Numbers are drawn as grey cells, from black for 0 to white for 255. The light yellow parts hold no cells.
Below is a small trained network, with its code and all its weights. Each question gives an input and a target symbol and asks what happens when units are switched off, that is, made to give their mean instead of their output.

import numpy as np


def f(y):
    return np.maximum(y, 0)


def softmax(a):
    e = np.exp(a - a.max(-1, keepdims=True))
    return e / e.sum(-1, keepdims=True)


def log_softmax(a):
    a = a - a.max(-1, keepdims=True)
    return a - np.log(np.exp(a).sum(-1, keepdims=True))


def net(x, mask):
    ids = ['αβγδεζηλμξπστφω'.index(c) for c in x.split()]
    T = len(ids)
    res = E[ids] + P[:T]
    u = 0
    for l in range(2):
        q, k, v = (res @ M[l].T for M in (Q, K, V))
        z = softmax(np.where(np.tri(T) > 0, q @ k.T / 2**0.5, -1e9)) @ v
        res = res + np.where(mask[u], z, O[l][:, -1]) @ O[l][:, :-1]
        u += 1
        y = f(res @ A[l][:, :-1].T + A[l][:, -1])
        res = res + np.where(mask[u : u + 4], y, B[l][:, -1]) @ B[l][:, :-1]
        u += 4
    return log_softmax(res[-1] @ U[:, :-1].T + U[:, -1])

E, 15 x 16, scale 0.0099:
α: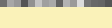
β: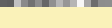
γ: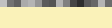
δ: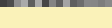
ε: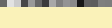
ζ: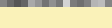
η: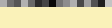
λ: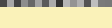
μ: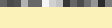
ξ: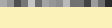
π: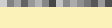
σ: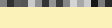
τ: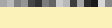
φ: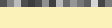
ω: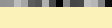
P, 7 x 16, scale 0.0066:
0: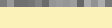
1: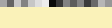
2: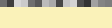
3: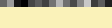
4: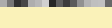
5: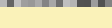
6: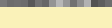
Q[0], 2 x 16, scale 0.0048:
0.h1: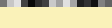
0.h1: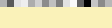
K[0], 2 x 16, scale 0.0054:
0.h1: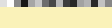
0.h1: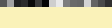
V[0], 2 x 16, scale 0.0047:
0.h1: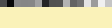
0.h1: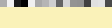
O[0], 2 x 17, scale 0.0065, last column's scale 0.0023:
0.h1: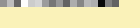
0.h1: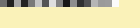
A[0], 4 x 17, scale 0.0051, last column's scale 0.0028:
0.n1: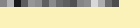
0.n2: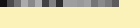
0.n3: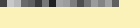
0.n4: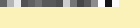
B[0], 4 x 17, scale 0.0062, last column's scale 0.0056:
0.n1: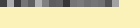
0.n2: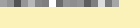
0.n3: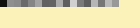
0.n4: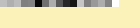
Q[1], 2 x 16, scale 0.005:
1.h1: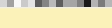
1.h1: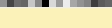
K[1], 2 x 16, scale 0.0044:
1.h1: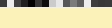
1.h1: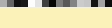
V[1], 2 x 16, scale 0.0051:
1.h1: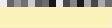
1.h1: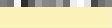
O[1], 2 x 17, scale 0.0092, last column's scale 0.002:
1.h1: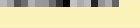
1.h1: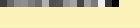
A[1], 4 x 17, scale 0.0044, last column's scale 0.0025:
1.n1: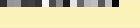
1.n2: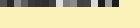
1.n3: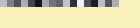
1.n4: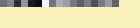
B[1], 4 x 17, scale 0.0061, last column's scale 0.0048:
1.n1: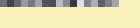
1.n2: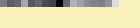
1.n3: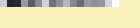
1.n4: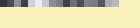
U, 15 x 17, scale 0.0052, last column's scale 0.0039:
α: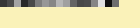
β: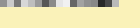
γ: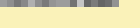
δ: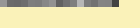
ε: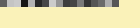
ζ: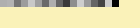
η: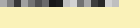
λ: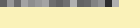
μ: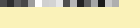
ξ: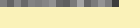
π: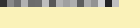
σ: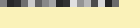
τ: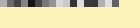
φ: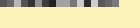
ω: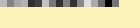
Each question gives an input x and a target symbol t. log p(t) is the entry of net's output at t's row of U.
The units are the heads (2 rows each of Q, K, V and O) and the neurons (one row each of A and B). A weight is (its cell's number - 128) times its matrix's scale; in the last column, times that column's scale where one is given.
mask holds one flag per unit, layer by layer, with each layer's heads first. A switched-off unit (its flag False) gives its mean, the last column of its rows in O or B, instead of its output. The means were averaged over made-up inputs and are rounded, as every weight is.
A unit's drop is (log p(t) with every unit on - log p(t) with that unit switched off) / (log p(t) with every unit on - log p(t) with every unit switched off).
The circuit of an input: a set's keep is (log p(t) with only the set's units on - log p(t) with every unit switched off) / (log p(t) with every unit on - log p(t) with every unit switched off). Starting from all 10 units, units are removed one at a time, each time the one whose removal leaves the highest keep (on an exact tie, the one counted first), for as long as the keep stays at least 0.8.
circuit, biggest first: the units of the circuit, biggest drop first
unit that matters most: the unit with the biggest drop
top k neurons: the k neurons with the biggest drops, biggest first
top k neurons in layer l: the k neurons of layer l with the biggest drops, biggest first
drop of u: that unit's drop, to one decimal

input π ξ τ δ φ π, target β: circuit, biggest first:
0.h1; 1.n2
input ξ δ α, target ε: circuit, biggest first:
0.h1; 0.n4; 1.n3
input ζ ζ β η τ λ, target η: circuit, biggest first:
0.h1; 1.h1
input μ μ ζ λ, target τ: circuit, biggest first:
0.h1; 1.n3; 1.h1
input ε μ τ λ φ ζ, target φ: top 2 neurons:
1.n2; 0.n1
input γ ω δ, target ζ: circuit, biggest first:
1.h1; 0.n2
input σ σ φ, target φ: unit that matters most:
1.n1
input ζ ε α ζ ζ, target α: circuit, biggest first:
1.h1; 0.n1; 0.h1
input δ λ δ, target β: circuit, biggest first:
0.h1; 1.h1
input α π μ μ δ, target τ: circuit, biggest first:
0.h1; 1.n3; 0.n4
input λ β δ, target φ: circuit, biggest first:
1.h1; 1.n2
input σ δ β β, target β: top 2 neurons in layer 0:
0.n4; 0.n2
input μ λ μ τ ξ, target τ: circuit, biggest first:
0.h1; 1.n3; 1.h1
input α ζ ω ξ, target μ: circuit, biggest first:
0.h1
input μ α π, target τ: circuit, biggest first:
0.h1; 1.n3; 0.n4
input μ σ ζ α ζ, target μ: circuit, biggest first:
0.h1; 0.n4
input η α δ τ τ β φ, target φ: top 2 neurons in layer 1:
1.n2; 1.n1
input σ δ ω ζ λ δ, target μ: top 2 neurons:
0.n4; 0.n2
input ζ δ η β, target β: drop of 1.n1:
0.0
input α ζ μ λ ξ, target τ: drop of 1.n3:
0.4
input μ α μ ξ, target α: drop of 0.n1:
0.1
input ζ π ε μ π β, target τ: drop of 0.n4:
0.2
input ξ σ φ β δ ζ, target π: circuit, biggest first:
1.h1
